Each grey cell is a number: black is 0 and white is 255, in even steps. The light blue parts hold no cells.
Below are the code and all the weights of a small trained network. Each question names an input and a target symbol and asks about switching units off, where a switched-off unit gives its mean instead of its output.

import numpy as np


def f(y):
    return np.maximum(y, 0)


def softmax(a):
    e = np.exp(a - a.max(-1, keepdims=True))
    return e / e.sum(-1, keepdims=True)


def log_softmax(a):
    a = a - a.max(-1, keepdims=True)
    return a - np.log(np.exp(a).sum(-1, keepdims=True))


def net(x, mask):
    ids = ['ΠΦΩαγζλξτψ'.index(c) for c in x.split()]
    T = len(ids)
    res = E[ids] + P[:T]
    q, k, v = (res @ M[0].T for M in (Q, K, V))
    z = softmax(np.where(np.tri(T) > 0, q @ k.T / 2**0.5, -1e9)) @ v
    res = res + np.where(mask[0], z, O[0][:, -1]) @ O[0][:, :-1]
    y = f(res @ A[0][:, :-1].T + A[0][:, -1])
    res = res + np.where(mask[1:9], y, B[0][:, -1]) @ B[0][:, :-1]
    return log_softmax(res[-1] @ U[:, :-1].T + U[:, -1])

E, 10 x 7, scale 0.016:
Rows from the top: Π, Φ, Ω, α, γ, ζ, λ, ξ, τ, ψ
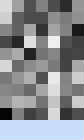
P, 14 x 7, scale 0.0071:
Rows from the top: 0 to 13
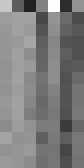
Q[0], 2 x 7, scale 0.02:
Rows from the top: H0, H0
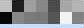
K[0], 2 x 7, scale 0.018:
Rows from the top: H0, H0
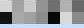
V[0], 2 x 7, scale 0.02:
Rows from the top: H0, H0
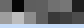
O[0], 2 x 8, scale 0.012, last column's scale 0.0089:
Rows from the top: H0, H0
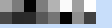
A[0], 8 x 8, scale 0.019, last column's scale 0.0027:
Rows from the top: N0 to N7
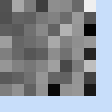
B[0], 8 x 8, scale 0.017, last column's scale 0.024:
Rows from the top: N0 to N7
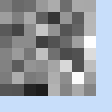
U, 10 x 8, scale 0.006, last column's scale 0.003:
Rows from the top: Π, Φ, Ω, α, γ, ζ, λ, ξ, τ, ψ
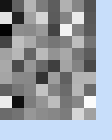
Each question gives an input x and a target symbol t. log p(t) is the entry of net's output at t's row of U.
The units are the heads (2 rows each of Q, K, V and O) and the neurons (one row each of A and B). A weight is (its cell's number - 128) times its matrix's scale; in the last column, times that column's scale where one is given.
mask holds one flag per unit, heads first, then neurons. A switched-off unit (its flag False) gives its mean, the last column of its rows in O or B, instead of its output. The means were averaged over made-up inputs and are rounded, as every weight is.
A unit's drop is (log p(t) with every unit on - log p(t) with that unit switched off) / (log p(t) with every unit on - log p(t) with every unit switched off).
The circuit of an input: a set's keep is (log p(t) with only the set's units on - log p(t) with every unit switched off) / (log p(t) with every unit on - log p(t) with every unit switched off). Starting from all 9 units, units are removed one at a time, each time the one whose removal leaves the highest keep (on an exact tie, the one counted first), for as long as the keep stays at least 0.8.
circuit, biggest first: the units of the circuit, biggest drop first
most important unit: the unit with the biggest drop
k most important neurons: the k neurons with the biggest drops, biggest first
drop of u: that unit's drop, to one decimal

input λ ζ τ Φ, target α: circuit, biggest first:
(H0)
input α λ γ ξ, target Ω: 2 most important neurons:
(N3; N4)
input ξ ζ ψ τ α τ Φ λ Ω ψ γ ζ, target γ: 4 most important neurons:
(N3; N2; N1; N0)
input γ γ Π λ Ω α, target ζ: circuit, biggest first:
(N1; H0)
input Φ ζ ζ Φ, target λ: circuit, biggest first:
(N5; N2)
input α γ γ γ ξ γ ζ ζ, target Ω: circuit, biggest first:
(H0; N3)
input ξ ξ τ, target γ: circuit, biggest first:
(H0; N3)
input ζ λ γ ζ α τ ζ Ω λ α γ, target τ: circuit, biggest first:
(N3; H0; N5)
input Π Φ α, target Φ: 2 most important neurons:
(N6; N1)
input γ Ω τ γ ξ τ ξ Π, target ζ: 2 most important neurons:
(N1; N5)
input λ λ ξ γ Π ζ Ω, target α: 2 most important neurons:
(N5; N2)
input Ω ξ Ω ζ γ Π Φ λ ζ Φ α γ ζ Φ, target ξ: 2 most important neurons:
(N4; N2)
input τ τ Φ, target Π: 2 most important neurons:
(N5; N4)
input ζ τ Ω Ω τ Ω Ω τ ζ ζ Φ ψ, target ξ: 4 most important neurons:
(N4; N0; N2; N5)
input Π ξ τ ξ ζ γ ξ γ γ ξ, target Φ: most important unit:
N6
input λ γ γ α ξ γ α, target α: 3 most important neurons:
(N5; N2; N1)
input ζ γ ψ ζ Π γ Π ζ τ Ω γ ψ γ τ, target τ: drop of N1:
0.2
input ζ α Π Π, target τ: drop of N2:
-0.2
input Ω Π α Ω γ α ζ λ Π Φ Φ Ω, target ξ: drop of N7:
0.0
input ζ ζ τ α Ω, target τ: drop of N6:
0.1
